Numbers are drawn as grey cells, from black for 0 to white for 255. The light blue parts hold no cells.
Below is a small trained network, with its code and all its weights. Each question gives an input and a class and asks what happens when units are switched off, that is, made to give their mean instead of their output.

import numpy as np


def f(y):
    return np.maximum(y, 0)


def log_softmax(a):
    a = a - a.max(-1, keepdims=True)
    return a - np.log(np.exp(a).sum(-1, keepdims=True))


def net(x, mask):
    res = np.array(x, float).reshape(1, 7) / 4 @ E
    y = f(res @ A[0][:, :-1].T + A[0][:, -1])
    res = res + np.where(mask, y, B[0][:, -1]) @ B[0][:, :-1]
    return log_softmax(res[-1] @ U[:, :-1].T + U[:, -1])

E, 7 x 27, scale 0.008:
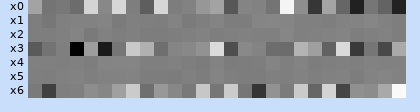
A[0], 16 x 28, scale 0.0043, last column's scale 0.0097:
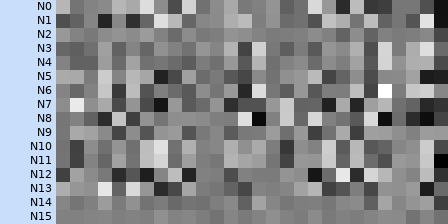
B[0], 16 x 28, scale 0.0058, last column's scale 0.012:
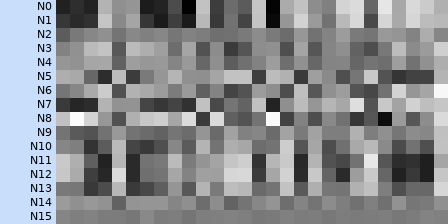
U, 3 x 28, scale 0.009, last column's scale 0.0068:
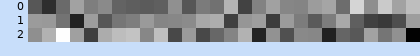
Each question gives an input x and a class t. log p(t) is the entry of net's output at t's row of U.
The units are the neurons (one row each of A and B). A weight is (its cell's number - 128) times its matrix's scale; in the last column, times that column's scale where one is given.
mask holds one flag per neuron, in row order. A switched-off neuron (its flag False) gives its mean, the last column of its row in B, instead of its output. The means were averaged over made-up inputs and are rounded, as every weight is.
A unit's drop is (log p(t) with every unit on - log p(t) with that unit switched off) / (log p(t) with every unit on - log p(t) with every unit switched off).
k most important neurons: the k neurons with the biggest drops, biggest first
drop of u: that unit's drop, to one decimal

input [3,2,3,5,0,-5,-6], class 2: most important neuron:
N8
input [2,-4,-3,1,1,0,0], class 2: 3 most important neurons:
N12, N13, N10
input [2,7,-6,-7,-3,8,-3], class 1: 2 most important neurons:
N5, N13
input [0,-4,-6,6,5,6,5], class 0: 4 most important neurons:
N1, N12, N5, N8
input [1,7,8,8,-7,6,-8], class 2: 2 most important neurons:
N8, N13
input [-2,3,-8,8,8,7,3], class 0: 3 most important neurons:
N1, N5, N13
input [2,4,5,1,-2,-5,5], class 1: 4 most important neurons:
N7, N1, N11, N6
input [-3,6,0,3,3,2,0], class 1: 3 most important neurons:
N7, N12, N0
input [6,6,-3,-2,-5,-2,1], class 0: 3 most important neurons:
N0, N12, N11
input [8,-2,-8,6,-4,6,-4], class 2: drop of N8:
0.5
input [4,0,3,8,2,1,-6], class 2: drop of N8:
0.5
